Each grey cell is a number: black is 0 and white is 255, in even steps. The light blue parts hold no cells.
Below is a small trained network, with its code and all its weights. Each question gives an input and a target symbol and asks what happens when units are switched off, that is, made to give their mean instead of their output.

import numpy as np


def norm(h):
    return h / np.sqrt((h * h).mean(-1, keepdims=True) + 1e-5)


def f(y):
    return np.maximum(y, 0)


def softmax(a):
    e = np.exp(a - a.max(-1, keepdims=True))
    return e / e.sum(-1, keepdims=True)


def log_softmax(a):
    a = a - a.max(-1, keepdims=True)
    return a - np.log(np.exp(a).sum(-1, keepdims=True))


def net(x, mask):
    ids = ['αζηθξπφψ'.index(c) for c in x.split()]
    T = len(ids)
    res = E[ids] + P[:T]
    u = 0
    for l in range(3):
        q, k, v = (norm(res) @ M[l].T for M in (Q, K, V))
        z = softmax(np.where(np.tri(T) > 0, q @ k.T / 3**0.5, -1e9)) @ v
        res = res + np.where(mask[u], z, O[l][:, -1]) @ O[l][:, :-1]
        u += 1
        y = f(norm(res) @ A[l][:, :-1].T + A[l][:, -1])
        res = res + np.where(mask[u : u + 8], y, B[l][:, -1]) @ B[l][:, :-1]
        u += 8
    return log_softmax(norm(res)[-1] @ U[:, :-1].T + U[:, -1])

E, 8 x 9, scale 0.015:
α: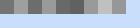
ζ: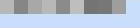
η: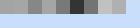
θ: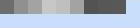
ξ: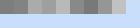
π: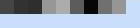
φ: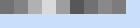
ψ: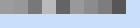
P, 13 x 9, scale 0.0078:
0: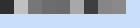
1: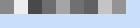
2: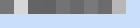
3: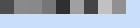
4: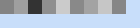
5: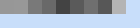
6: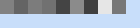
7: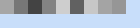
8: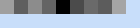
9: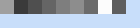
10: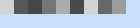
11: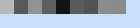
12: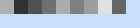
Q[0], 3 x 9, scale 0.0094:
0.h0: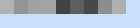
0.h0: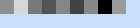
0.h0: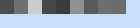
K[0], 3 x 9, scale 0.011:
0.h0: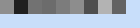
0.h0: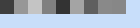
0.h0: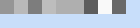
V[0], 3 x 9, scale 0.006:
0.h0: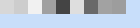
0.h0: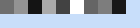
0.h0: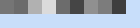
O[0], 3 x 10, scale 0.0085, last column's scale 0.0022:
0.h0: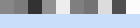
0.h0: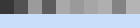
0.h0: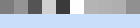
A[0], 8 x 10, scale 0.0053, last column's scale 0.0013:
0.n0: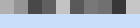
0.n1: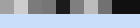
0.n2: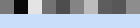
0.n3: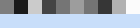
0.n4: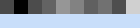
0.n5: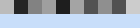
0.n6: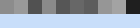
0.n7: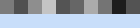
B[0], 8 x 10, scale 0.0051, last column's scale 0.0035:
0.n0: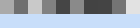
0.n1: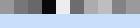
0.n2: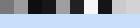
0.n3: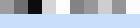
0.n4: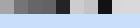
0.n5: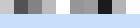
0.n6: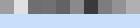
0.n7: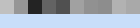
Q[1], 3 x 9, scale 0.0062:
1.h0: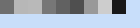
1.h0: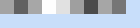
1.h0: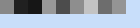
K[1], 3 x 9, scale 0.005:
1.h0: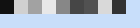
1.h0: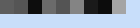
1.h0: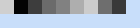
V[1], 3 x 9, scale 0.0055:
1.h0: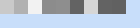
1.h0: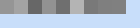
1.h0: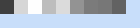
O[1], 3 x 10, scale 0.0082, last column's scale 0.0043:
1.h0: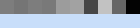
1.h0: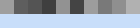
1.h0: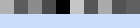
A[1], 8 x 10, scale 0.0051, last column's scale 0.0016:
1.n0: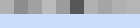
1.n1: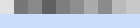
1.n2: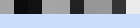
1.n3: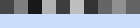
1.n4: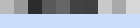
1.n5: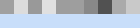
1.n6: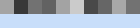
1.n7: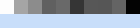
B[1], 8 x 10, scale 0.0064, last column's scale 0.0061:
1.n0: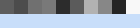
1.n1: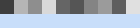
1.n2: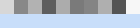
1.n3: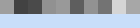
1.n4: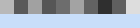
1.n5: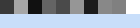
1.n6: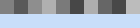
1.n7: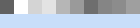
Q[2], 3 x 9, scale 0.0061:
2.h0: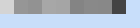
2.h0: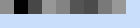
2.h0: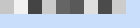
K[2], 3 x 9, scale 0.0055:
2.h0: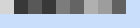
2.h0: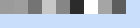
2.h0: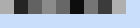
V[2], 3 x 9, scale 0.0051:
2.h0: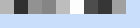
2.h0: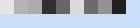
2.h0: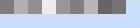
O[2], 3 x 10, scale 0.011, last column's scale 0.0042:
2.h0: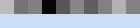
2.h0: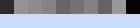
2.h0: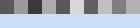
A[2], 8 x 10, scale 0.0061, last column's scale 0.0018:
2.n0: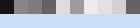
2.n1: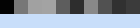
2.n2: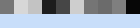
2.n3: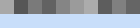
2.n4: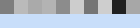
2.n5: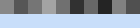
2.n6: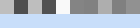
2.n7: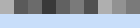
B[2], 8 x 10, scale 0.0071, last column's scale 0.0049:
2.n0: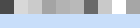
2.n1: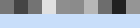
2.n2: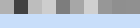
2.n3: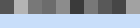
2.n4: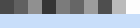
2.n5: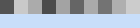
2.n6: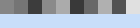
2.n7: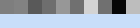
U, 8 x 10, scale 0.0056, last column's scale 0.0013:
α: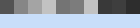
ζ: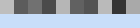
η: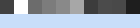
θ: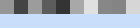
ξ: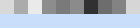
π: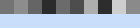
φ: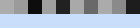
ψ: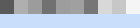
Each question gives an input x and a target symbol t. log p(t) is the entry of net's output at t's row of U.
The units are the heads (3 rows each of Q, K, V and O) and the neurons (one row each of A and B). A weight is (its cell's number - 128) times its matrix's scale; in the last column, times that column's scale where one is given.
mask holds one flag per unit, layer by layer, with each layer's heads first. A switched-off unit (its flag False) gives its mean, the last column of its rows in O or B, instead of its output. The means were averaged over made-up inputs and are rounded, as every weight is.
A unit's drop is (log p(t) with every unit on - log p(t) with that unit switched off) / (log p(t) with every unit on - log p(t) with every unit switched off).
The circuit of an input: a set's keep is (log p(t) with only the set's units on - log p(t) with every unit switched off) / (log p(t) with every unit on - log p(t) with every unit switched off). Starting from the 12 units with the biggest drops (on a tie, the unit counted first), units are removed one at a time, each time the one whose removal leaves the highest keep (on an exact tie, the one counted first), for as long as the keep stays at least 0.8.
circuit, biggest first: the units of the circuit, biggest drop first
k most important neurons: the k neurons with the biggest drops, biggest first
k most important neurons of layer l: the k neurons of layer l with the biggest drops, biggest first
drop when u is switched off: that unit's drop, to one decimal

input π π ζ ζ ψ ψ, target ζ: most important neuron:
0.n1
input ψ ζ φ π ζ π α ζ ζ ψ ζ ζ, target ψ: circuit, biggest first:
0.h0, 1.h0
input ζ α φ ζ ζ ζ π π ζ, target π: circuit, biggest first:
0.h0, 0.n2
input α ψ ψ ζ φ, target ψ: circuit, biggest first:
0.h0, 2.n0
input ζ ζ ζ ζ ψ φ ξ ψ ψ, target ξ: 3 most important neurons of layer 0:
0.n0, 0.n3, 0.n2
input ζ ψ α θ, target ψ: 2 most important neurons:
2.n0, 1.n0
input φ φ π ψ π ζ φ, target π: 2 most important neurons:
0.n2, 2.n5
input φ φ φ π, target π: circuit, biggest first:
1.h0, 0.n4
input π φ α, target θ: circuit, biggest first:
1.h0, 0.h0, 2.n2
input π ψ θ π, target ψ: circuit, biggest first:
0.h0, 2.n0, 1.n0, 1.n5
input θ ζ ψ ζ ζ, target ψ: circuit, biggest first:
0.h0, 2.n0
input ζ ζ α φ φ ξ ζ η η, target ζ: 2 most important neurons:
1.n4, 1.n2
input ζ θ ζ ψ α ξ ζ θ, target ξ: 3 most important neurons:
0.n0, 1.n7, 0.n3
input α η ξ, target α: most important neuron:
2.n1
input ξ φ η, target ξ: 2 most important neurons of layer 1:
1.n4, 1.n7
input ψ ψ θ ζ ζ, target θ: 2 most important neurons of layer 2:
2.n4, 2.n5
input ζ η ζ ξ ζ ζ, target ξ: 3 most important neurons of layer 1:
1.n7, 1.n4, 1.n0
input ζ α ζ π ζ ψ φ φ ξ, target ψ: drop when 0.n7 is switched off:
0.1
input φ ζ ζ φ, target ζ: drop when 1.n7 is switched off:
0.0
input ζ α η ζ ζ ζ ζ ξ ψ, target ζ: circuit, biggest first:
0.h0
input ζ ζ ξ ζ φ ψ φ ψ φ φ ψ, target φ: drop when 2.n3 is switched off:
0.0
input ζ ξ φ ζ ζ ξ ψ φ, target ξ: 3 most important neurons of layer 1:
1.n7, 1.n4, 1.n2
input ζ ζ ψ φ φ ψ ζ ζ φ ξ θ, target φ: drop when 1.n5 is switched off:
0.2
